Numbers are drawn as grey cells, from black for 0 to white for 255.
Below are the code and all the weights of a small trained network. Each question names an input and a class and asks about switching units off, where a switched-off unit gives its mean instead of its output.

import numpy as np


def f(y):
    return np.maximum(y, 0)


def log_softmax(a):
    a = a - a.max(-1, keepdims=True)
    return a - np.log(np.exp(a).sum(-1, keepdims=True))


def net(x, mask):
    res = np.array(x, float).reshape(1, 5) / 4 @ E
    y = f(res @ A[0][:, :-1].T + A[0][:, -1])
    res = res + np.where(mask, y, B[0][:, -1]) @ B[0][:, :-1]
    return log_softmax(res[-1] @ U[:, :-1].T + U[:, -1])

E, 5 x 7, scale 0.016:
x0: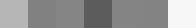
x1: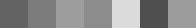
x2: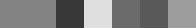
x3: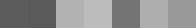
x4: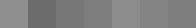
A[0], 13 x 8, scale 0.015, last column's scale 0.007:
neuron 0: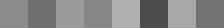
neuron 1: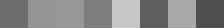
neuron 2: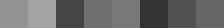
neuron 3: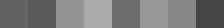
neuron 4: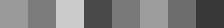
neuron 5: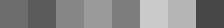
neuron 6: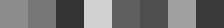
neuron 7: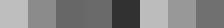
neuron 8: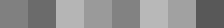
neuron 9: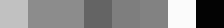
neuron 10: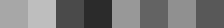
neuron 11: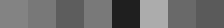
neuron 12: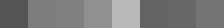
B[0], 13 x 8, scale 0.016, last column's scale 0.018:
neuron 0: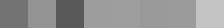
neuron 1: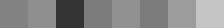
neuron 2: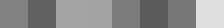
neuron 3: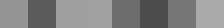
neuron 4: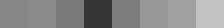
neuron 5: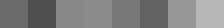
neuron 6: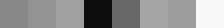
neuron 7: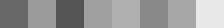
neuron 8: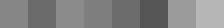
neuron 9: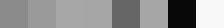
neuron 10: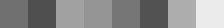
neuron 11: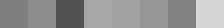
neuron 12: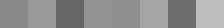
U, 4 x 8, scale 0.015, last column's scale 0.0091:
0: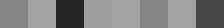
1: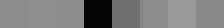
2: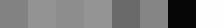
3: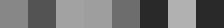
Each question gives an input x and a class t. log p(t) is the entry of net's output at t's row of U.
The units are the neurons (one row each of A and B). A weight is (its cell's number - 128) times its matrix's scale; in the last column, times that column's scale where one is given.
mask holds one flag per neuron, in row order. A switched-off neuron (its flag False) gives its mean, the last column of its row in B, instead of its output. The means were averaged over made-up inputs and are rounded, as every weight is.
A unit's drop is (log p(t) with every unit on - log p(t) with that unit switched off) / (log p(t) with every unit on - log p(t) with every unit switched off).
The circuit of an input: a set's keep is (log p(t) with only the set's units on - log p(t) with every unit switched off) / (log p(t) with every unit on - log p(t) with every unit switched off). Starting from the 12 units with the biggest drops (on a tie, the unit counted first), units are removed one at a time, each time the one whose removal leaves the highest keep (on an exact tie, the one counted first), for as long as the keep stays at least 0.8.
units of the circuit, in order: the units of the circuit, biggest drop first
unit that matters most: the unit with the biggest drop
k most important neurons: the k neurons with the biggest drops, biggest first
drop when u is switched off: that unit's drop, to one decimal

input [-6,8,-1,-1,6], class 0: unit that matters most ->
neuron 9
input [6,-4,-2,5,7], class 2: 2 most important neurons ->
(neuron 9; neuron 10)
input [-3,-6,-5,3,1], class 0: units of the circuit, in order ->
(neuron 11; neuron 9)
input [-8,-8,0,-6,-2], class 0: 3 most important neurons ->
(neuron 9; neuron 11; neuron 7)
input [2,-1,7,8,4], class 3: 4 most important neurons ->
(neuron 3; neuron 5; neuron 4; neuron 8)
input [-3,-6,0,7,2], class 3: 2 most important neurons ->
(neuron 3; neuron 9)
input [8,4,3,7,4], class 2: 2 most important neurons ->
(neuron 9; neuron 10)
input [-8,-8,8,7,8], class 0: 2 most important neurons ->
(neuron 11; neuron 9)
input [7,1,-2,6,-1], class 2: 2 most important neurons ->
(neuron 9; neuron 10)
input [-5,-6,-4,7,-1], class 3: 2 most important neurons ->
(neuron 9; neuron 3)
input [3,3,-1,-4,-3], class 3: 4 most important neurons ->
(neuron 10; neuron 7; neuron 11; neuron 6)
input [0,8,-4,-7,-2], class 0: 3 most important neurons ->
(neuron 1; neuron 0; neuron 12)
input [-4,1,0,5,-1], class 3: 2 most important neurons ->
(neuron 9; neuron 3)
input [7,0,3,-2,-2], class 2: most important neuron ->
(neuron 9)
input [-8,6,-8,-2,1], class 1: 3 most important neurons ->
(neuron 9; neuron 4; neuron 7)
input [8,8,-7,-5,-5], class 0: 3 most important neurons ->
(neuron 1; neuron 0; neuron 6)
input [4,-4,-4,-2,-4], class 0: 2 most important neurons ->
(neuron 6; neuron 7)
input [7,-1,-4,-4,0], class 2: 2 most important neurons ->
(neuron 9; neuron 6)
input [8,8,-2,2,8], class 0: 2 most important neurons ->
(neuron 1; neuron 0)
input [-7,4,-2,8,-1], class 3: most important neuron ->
(neuron 9)
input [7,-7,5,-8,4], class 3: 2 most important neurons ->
(neuron 10; neuron 2)
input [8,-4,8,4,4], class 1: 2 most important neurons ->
(neuron 6; neuron 2)
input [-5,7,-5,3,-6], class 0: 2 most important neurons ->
(neuron 9; neuron 6)
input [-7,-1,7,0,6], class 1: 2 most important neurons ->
(neuron 6; neuron 9)
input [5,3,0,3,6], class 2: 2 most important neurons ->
(neuron 9; neuron 7)
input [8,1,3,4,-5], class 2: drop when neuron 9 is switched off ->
1.5
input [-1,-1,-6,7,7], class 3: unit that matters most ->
neuron 6
